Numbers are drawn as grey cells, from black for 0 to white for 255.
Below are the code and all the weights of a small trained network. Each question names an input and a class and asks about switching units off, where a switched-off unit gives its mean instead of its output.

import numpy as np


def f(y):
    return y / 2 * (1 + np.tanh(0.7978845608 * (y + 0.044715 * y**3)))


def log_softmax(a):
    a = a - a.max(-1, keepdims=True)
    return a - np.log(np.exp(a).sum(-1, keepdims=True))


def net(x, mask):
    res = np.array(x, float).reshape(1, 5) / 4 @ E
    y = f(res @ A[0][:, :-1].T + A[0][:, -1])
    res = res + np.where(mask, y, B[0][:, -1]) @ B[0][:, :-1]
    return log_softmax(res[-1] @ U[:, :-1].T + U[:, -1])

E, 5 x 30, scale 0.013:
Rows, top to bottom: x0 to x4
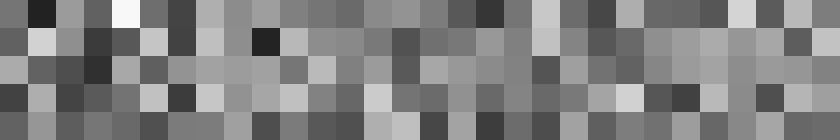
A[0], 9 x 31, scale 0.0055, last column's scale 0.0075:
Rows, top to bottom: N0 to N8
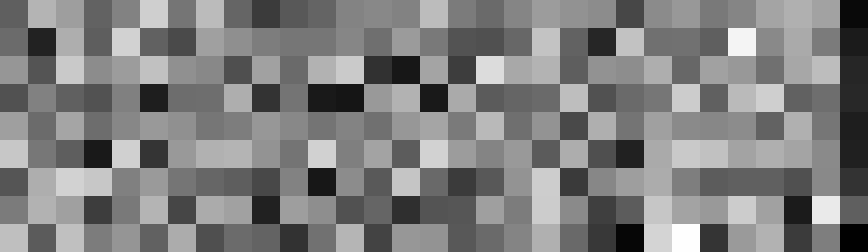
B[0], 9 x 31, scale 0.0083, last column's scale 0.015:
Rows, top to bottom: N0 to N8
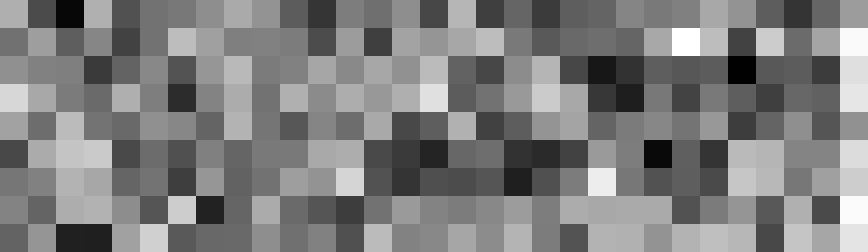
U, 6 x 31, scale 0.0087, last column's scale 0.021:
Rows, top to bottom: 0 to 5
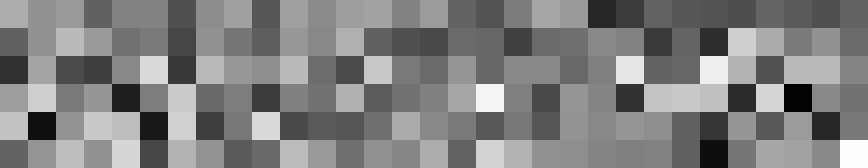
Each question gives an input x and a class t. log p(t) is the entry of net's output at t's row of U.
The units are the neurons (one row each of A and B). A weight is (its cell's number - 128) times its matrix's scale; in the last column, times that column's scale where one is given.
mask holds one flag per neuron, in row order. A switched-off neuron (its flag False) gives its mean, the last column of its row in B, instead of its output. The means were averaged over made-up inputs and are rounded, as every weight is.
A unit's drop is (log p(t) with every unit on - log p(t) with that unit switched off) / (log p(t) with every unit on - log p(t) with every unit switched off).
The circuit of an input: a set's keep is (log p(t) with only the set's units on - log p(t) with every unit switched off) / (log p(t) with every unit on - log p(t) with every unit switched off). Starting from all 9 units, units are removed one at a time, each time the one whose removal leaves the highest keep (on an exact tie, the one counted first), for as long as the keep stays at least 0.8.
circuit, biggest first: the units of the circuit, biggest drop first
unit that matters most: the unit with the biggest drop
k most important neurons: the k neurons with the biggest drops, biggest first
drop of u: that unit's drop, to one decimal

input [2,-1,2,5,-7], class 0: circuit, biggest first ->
(N2)
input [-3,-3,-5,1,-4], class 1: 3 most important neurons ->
(N1 N3 N7)
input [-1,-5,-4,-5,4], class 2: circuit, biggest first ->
(N8 N7)
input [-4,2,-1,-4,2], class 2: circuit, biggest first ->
(N8 N1)
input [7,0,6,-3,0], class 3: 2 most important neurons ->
(N1 N6)
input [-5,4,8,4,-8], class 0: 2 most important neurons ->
(N2 N6)
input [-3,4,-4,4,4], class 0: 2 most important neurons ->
(N8 N1)
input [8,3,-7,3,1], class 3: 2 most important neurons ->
(N1 N5)
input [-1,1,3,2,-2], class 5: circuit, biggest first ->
(N8 N1 N6 N3)
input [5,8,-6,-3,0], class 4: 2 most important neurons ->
(N7 N5)
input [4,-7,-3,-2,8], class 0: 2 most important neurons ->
(N3 N7)
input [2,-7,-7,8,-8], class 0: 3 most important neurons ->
(N2 N8 N7)
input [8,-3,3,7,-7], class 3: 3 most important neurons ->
(N1 N8 N3)
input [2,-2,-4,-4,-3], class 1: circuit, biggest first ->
(N6)
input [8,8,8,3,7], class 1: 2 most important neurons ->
(N5 N2)
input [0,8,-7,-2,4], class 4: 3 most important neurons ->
(N7 N5 N0)
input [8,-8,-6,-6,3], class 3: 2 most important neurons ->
(N1 N7)
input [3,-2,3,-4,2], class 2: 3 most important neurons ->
(N8 N7 N6)
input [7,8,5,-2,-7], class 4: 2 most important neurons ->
(N7 N3)
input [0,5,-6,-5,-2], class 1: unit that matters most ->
N6
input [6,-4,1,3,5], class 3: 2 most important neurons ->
(N1 N2)
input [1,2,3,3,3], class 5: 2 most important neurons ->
(N8 N2)
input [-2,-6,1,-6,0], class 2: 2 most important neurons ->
(N8 N7)
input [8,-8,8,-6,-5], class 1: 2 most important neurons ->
(N5 N7)
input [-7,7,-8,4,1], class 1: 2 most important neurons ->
(N6 N1)
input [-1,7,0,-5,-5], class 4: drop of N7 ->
1.0
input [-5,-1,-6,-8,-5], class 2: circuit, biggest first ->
(N8)
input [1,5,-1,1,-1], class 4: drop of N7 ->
0.4
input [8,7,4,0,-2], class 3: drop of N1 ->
1.5
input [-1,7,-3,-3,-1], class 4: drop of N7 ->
0.7
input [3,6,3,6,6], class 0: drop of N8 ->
0.6
